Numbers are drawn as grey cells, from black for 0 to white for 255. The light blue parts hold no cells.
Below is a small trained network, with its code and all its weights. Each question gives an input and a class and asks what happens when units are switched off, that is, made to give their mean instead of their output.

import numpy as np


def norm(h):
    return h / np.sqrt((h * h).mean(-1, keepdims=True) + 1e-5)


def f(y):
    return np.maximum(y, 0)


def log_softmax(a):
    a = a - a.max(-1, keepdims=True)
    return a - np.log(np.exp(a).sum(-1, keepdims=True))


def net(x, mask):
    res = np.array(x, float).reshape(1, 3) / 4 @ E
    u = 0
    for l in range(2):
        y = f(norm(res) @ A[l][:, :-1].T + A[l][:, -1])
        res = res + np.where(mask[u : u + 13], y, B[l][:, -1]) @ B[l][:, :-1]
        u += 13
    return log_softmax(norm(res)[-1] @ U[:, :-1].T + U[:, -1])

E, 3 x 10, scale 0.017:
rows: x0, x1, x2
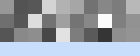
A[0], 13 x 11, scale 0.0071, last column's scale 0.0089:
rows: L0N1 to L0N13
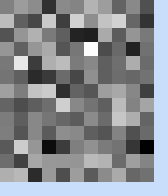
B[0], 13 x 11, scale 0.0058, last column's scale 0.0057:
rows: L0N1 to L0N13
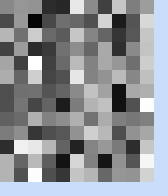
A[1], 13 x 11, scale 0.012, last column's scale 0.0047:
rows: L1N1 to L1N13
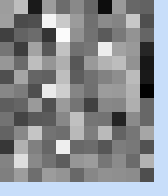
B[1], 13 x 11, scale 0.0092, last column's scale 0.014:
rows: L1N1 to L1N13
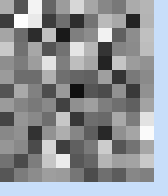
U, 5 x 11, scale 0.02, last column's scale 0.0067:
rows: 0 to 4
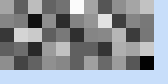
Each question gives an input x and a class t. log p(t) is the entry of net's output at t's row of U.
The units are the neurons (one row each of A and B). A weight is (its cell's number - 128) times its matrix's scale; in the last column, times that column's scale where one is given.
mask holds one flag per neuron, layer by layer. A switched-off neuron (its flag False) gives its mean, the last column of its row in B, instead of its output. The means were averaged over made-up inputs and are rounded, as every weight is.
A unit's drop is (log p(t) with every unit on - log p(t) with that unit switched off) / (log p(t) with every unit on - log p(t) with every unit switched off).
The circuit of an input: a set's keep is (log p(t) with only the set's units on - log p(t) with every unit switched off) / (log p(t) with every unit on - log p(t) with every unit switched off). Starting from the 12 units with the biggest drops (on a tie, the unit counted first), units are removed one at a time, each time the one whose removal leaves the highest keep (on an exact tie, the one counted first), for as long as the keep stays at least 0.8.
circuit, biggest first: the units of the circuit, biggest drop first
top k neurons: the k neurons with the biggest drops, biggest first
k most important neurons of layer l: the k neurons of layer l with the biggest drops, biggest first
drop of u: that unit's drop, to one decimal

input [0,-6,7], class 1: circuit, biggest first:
[L1N3, L1N11]
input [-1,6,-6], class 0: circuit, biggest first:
[L1N3, L1N4]
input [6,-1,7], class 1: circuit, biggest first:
[L1N3]
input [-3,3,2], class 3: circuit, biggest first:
[L1N10, L1N2]
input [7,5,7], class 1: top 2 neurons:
[L1N3, L1N11]
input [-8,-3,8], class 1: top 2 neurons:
[L1N11, L1N3]
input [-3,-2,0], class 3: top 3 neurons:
[L1N12, L1N2, L0N6]
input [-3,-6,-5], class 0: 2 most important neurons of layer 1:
[L1N1, L1N3]
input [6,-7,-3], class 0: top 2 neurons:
[L1N1, L0N13]
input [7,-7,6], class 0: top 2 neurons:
[L1N1, L0N5]
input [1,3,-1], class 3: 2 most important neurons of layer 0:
[L0N12, L0N5]
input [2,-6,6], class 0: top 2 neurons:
[L1N1, L0N2]
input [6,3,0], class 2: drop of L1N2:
0.4
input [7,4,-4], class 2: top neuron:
[L1N2]
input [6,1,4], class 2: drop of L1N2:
0.5
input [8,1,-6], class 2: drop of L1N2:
0.7
